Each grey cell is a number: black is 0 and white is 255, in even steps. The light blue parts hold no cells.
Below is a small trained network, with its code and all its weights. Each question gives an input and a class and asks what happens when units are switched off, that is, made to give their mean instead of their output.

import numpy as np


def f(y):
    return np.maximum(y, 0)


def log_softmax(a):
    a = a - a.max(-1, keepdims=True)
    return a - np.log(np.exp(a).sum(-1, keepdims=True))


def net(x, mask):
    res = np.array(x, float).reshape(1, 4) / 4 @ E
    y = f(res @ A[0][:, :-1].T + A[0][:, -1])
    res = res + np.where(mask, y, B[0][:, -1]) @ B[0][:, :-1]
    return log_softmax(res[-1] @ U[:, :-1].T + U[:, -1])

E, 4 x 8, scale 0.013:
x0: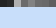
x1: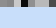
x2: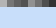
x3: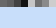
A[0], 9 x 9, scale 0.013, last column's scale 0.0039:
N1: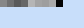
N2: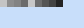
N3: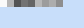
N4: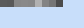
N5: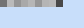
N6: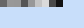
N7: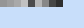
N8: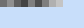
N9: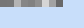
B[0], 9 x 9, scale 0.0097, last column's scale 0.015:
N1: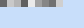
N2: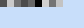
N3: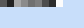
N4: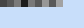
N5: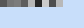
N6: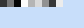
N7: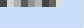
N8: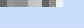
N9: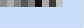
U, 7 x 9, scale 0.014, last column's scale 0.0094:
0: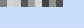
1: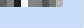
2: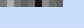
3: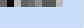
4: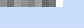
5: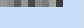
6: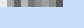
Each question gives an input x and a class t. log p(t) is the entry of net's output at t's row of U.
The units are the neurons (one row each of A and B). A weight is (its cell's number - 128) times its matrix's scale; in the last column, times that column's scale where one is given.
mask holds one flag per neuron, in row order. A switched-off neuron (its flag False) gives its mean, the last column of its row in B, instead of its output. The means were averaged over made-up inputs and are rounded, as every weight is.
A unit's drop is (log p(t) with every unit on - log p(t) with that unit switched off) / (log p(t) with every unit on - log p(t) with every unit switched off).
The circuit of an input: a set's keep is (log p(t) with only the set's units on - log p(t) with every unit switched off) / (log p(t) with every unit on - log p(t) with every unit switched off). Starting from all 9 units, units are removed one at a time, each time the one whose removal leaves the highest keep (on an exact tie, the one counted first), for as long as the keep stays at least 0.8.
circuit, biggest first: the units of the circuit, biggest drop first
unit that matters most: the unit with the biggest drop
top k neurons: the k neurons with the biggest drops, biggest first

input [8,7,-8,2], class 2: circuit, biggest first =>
[N9]
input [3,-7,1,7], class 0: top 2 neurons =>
[N6; N8]
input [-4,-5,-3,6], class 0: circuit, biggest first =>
[N6; N8]
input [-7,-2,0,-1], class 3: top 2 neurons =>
[N3; N6]
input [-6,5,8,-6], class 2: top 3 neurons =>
[N2; N8; N1]
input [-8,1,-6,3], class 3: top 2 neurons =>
[N3; N2]
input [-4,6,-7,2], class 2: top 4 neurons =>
[N9; N5; N1; N8]
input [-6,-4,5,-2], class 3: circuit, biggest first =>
[N3; N6]
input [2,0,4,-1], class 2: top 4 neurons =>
[N6; N3; N8; N2]
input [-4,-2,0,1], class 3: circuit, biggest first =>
[N6; N3]
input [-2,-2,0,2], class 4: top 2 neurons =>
[N6; N7]
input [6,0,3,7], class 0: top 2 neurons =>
[N3; N8]
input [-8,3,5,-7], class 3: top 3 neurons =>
[N3; N1; N8]
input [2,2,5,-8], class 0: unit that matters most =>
N7
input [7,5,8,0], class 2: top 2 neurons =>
[N2; N3]
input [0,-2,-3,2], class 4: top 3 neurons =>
[N6; N2; N7]
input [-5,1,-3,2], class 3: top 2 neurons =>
[N3; N2]
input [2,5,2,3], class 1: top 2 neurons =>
[N6; N7]
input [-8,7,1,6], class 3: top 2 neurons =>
[N3; N7]
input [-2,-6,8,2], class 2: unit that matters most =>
N6
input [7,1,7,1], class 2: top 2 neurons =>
[N2; N3]
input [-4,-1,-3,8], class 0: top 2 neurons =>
[N1; N8]
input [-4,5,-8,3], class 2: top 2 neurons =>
[N9; N5]
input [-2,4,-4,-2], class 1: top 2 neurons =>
[N6; N2]
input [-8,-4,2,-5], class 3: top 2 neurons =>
[N3; N6]
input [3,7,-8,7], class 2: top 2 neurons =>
[N9; N5]
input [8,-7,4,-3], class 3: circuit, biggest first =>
[N6]
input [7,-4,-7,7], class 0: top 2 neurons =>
[N8; N3]
